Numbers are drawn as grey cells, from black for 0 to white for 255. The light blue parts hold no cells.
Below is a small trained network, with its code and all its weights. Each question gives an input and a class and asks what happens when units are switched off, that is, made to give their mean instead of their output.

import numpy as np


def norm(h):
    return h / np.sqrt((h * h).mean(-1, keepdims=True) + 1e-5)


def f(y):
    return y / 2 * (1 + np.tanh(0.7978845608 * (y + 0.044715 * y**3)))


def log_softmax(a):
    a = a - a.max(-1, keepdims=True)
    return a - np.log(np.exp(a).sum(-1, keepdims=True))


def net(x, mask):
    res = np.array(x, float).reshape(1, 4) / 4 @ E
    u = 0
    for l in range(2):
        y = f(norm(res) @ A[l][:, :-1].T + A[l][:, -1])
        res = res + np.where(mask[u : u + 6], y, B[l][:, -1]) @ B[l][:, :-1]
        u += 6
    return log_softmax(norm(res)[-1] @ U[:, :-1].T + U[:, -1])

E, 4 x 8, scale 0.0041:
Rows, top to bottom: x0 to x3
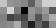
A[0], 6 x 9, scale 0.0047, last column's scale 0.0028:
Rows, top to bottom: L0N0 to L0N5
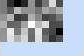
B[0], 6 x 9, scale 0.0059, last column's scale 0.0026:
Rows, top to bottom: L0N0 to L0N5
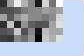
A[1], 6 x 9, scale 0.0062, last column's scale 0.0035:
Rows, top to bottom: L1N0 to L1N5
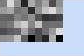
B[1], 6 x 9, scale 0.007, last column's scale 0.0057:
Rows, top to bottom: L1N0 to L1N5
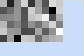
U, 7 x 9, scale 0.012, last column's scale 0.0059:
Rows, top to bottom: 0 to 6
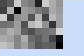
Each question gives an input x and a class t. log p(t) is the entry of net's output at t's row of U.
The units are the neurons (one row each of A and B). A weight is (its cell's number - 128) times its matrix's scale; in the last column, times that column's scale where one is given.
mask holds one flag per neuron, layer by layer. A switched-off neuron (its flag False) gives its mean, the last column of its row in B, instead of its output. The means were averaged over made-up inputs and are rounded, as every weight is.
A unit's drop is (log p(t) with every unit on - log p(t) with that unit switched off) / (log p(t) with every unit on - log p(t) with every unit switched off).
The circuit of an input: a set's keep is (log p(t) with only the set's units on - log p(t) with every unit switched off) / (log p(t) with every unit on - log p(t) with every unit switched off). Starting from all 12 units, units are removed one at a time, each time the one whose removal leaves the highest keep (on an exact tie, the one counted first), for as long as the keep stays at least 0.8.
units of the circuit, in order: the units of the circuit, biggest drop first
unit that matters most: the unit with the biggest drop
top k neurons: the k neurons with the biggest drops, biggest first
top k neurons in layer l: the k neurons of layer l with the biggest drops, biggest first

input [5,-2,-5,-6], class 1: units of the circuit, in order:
(L0N3)
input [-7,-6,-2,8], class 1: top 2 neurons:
(L1N5, L1N0)
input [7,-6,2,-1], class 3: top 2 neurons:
(L1N1, L1N0)
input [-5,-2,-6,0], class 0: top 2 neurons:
(L0N5, L0N4)
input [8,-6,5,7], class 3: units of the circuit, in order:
(L1N1, L1N0)
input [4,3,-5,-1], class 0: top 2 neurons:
(L0N5, L0N4)
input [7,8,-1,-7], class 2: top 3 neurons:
(L1N0, L1N5, L1N2)
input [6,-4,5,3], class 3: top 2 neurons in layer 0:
(L0N5, L0N4)
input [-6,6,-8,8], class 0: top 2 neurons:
(L0N5, L0N4)
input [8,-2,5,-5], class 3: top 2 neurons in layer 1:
(L1N1, L1N5)
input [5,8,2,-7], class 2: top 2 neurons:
(L1N0, L1N5)
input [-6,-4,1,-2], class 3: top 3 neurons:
(L1N2, L1N0, L0N2)
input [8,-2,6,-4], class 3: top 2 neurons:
(L1N1, L0N5)
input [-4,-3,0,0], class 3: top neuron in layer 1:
(L1N2)
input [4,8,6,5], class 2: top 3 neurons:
(L1N0, L0N5, L0N4)
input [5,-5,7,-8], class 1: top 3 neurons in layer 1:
(L1N0, L1N2, L1N4)
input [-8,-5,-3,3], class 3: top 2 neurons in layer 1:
(L1N2, L1N0)
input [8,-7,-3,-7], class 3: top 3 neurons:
(L1N1, L1N0, L1N5)
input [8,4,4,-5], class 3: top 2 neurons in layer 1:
(L1N1, L1N5)
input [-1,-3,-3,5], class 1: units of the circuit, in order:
(L1N5)
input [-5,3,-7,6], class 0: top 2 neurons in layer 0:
(L0N5, L0N4)
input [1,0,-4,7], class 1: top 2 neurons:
(L1N5, L0N0)
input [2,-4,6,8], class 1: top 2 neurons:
(L1N5, L0N5)
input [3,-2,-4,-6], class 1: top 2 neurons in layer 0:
(L0N3, L0N0)
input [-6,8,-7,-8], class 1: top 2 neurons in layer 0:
(L0N3, L0N0)
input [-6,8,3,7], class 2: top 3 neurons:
(L1N0, L0N3, L1N1)
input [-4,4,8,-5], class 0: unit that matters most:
L0N0
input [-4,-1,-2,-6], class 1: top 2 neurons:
(L0N3, L1N1)
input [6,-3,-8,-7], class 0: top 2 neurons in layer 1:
(L1N5, L1N2)
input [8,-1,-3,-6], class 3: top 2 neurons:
(L1N1, L1N5)
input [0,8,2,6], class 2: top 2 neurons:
(L1N0, L0N3)
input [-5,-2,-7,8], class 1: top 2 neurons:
(L1N5, L0N0)
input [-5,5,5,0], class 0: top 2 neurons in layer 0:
(L0N0, L0N2)
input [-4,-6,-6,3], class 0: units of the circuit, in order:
(L0N5)
